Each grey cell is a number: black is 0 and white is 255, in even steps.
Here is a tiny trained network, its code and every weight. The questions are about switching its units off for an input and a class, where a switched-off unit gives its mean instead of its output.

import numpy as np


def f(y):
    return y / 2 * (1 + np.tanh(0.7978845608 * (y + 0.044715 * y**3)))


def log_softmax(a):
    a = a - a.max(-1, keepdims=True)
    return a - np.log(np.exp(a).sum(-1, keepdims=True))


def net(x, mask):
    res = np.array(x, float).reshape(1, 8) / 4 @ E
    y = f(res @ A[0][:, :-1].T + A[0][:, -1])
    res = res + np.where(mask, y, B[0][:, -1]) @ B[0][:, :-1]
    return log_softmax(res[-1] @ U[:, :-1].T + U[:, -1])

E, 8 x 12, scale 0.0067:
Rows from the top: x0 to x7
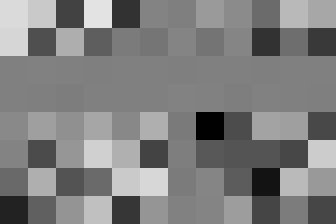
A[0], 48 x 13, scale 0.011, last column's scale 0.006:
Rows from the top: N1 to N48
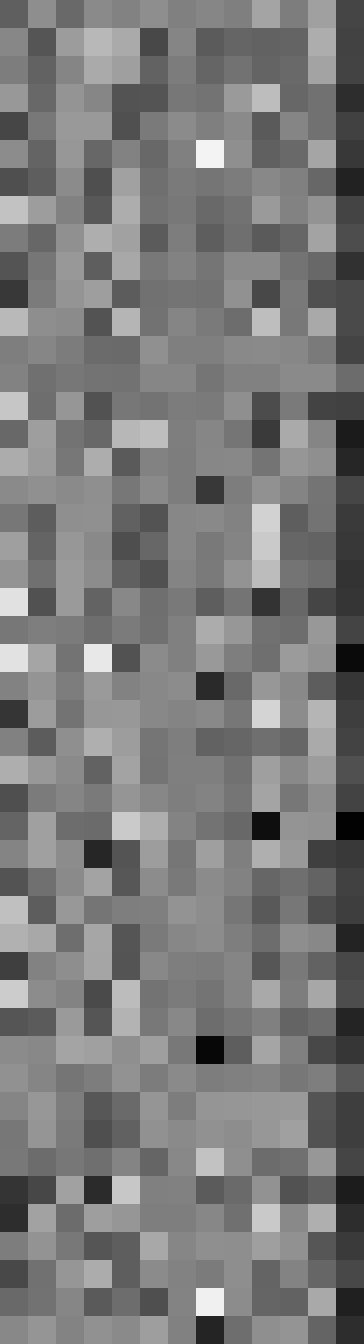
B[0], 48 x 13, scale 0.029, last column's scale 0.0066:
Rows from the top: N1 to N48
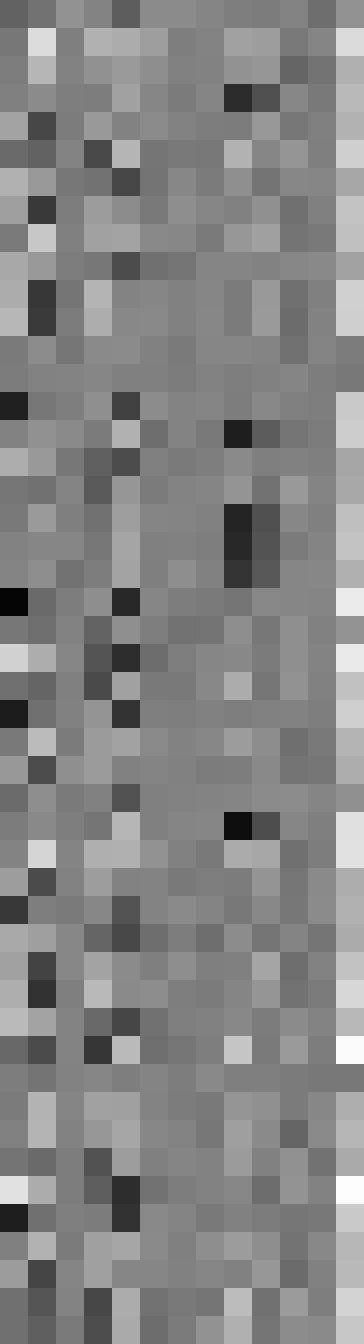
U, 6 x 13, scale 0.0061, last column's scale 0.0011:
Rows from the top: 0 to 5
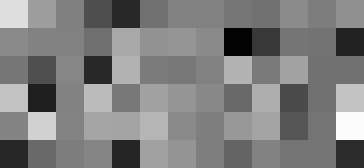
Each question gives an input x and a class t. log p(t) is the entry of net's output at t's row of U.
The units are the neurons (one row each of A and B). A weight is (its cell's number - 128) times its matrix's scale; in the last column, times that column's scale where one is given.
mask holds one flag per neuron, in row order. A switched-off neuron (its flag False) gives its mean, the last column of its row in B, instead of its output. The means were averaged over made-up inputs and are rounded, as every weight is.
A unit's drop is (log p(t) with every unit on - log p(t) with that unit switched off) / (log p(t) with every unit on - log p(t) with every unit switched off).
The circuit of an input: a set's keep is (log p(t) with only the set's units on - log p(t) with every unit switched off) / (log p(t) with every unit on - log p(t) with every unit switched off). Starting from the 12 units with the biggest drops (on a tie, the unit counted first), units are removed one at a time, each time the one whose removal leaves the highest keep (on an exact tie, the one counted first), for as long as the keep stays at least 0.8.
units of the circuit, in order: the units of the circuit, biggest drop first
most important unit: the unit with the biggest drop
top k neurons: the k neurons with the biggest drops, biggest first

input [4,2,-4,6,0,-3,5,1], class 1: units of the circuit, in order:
N16
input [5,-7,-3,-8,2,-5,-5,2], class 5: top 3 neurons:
N26, N44, N43
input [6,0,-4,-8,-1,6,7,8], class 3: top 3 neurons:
N35, N11, N46
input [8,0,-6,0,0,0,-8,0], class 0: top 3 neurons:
N24, N34, N17
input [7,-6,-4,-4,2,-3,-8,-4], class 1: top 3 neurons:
N20, N4, N19
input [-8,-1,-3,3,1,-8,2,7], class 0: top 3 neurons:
N43, N7, N37
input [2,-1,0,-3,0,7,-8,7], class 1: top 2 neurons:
N19, N4
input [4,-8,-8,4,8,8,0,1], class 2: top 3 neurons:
N38, N25, N48
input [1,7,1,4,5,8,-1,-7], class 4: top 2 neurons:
N2, N9
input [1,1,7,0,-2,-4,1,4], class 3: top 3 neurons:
N2, N9, N27
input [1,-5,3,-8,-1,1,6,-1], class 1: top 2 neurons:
N30, N16
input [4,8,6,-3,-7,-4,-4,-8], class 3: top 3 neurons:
N36, N12, N8
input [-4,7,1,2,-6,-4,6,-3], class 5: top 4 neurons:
N22, N15, N33, N38
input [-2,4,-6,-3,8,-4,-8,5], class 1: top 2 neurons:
N20, N4
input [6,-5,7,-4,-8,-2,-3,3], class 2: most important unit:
N47
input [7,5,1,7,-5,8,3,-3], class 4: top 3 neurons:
N2, N9, N43
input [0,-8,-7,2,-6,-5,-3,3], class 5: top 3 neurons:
N26, N44, N38
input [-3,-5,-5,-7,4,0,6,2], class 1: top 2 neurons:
N30, N16
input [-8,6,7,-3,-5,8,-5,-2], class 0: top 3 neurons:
N43, N37, N7
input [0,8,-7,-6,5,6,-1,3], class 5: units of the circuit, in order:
N22
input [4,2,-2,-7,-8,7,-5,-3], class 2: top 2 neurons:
N47, N6
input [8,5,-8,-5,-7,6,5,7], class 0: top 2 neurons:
N24, N34
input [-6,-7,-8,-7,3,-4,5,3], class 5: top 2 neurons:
N26, N44
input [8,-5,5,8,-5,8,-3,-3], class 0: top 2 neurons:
N24, N34
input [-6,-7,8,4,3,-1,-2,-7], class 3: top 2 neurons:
N12, N36
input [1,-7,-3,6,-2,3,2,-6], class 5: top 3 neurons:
N26, N44, N11
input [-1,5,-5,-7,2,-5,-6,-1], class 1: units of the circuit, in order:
N20
